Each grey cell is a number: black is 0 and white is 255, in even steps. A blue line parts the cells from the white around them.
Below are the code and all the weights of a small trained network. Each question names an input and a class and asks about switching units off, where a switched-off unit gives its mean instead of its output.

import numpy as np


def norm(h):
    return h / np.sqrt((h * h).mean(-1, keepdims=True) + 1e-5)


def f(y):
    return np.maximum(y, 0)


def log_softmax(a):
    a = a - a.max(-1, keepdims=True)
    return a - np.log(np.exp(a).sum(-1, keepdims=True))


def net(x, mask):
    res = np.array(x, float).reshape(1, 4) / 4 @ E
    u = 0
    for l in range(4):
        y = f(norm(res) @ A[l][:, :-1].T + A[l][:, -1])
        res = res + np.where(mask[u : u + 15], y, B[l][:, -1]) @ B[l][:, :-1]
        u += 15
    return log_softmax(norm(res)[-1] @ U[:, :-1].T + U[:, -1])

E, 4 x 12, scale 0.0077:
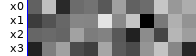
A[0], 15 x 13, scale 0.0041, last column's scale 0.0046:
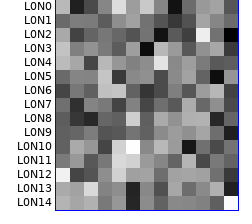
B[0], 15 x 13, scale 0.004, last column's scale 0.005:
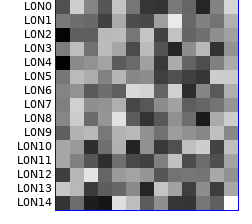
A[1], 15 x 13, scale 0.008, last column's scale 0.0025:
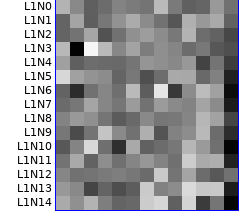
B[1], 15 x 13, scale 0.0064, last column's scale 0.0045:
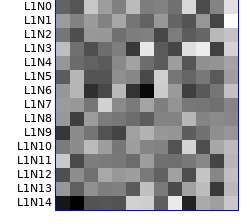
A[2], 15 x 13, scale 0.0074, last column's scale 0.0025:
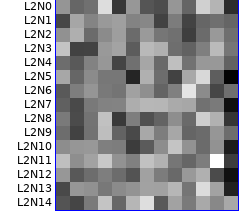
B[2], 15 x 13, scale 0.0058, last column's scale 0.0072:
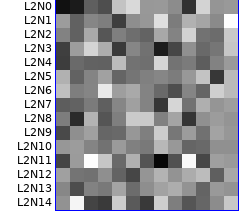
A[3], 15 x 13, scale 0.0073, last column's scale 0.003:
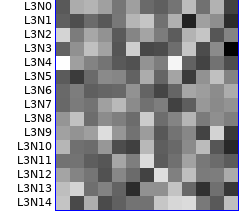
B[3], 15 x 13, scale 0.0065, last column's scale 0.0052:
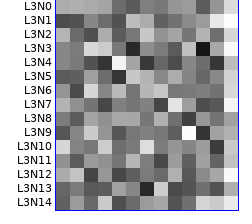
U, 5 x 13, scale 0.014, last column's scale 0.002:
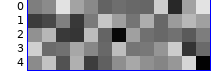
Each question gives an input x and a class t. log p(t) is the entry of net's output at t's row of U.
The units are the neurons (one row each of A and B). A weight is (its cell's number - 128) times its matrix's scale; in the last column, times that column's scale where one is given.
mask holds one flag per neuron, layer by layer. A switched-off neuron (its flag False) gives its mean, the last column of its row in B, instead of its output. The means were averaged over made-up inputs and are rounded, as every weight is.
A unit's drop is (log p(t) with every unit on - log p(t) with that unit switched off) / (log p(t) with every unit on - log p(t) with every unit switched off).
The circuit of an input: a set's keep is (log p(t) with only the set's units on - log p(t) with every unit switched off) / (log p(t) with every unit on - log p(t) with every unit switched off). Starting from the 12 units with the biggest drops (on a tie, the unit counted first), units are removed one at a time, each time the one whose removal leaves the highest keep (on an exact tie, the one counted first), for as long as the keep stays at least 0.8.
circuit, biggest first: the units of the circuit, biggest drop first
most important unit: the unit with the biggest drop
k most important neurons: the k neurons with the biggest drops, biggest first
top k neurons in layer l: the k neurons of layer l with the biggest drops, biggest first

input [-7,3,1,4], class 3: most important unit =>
L1N3
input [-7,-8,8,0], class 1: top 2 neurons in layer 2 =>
[L2N0 L2N14]
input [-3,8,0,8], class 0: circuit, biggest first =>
[L1N10 L3N3]
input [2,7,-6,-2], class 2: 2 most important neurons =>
[L1N6 L0N0]
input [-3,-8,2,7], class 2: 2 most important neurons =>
[L1N0 L2N3]
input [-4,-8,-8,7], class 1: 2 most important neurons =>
[L1N14 L0N0]
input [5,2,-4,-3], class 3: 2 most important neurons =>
[L1N13 L1N11]
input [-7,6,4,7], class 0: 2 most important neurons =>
[L1N10 L0N8]
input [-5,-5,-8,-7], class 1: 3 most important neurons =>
[L1N14 L0N8 L0N5]
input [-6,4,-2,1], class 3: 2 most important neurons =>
[L1N3 L0N14]
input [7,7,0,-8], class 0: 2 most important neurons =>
[L0N0 L2N3]
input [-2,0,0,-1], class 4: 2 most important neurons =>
[L1N3 L3N14]
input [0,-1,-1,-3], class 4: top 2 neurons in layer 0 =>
[L0N14 L0N4]
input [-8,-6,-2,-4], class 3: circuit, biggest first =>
[L1N3]
